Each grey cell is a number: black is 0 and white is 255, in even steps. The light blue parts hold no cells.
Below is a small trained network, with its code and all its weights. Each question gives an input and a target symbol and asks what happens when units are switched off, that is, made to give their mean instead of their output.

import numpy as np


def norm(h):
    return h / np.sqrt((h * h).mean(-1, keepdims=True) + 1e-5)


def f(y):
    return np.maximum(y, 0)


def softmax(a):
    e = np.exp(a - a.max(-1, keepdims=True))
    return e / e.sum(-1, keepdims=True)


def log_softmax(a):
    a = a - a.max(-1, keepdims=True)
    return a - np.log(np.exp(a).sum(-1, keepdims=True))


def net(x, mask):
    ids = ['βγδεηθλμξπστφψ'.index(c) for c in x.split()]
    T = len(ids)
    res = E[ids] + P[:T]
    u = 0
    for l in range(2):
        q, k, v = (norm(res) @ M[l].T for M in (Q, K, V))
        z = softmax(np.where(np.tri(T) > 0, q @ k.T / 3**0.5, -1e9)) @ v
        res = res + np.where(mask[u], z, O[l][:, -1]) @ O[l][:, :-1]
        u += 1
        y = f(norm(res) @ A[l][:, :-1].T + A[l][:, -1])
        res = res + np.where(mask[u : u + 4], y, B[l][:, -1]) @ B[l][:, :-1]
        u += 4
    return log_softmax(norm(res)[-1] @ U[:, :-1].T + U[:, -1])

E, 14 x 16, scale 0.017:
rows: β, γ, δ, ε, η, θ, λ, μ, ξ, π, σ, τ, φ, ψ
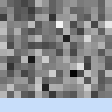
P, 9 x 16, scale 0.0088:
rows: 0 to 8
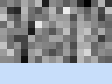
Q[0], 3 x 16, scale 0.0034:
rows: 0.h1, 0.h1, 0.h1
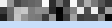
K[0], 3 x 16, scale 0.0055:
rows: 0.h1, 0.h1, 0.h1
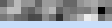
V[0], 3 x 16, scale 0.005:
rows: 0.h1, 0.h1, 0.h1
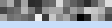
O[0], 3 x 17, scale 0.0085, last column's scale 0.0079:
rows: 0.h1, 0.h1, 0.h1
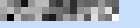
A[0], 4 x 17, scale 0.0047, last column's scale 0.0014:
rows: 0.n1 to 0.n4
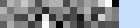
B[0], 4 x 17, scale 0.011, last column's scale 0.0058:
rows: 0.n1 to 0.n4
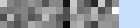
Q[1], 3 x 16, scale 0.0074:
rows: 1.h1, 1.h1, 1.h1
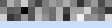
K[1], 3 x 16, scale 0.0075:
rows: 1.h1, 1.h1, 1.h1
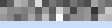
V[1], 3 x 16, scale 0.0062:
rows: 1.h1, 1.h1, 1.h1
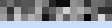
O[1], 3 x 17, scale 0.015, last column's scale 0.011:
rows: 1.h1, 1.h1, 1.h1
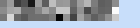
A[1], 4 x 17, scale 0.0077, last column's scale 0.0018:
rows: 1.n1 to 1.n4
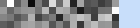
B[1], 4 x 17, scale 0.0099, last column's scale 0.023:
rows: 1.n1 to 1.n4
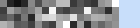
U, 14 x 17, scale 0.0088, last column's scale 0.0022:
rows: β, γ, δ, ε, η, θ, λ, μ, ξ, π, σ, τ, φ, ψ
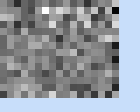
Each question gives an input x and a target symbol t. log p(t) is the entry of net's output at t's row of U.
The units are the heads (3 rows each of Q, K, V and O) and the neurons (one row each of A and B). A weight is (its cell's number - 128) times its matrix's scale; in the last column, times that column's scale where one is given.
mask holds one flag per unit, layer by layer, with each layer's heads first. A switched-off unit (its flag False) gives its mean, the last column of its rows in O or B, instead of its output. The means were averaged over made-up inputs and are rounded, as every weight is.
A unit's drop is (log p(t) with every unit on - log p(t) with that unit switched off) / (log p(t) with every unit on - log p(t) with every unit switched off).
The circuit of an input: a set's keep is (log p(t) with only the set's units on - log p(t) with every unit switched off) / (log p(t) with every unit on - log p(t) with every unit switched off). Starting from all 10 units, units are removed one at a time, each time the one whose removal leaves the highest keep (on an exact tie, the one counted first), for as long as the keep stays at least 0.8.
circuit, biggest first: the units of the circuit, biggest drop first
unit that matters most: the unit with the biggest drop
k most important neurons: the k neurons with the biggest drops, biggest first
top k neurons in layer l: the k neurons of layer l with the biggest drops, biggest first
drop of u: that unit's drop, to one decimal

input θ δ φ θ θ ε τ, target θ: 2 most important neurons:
0.n1; 1.n1
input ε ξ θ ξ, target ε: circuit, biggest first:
0.h1; 1.h1; 0.n3
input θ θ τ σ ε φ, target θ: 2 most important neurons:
0.n1; 1.n1
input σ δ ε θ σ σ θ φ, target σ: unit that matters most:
0.h1
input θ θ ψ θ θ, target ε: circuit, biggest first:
0.n1; 0.h1; 1.h1; 1.n3
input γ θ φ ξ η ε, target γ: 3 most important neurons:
0.n3; 1.n1; 1.n4
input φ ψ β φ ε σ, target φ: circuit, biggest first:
1.h1; 1.n1
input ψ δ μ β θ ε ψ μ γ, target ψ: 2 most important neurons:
1.n2; 1.n1
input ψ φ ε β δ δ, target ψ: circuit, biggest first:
1.h1; 1.n2; 0.h1; 1.n1
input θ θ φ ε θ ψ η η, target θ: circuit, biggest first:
1.h1; 1.n1
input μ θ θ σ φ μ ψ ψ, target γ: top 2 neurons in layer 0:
0.n2; 0.n1
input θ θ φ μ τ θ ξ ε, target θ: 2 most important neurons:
0.n1; 1.n1
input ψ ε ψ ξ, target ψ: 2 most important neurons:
1.n2; 1.n1
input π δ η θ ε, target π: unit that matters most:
1.h1
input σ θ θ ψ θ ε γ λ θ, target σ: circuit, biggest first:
0.h1; 1.h1
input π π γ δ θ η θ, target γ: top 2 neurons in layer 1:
1.n1; 1.n2
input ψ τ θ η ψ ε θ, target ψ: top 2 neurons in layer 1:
1.n2; 1.n1
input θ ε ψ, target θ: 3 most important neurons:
0.n1; 1.n1; 1.n3
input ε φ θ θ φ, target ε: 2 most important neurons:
0.n3; 1.n1
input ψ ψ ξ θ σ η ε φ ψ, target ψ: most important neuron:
1.n2
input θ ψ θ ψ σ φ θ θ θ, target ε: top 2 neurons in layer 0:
0.n1; 0.n2
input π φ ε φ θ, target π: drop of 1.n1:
0.3
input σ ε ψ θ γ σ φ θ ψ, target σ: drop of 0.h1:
1.1
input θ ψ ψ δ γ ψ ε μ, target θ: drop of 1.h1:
1.0
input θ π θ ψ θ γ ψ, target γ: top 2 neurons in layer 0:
0.n2; 0.n4
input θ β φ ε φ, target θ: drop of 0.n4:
0.0
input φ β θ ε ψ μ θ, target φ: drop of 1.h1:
1.0
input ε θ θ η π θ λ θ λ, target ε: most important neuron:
0.n3
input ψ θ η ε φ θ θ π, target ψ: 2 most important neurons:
1.n2; 1.n1
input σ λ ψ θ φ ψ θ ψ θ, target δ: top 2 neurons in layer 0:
0.n2; 0.n1
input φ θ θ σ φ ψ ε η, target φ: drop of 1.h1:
1.0
